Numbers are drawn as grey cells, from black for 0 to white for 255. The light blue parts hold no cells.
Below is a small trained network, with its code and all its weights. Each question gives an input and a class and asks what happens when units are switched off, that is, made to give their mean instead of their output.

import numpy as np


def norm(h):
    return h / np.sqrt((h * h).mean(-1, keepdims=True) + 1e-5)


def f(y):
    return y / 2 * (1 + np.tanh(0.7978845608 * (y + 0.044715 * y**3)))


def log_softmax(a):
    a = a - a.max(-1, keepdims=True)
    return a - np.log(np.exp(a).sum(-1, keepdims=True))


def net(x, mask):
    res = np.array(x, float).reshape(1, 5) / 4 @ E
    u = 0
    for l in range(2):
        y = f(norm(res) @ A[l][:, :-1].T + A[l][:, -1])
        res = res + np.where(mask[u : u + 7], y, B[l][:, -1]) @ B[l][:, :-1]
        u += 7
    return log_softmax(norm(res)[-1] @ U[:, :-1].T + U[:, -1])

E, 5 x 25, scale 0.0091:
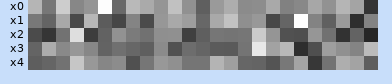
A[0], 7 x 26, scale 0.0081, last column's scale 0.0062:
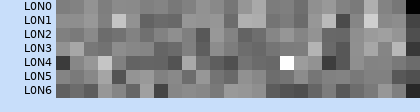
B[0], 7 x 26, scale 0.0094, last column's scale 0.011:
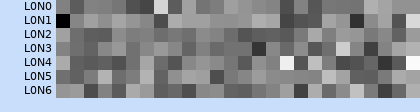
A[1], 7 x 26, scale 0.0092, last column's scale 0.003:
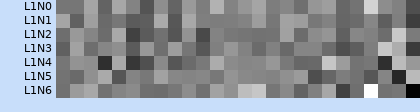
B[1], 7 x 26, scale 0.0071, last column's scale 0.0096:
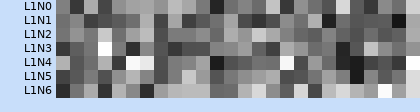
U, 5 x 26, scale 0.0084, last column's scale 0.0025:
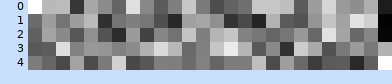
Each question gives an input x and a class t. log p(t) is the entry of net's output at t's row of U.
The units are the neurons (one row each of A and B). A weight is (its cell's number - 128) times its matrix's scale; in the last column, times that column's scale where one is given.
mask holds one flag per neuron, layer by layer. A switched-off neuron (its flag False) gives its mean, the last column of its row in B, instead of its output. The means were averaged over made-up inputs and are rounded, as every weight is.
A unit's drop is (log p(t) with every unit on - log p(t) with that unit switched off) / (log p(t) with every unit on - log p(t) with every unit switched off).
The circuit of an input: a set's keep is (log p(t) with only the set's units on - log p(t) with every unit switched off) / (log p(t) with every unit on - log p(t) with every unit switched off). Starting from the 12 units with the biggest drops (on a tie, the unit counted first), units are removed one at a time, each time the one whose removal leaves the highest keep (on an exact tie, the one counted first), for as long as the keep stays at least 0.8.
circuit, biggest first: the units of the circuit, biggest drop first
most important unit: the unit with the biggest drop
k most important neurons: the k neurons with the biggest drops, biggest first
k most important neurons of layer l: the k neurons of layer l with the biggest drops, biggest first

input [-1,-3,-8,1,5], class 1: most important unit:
L0N3
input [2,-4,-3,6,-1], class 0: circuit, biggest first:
L1N4, L0N1
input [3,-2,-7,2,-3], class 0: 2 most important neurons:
L0N2, L1N5
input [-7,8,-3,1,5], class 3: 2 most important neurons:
L1N6, L0N1
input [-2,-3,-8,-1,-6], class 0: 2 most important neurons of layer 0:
L0N1, L0N3
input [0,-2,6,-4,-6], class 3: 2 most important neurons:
L0N4, L1N4
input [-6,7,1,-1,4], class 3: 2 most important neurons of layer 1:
L1N6, L1N1
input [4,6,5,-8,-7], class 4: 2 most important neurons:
L0N1, L1N6
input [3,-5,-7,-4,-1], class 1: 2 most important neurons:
L0N4, L1N4
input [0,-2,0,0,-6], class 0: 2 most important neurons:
L0N1, L0N4
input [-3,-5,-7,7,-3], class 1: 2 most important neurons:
L0N3, L1N4
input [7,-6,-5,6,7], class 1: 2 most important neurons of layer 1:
L1N4, L1N5
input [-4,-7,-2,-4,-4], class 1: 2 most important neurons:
L1N4, L0N4
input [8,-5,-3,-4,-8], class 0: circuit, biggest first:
L0N1
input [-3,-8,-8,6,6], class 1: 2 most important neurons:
L1N4, L0N3
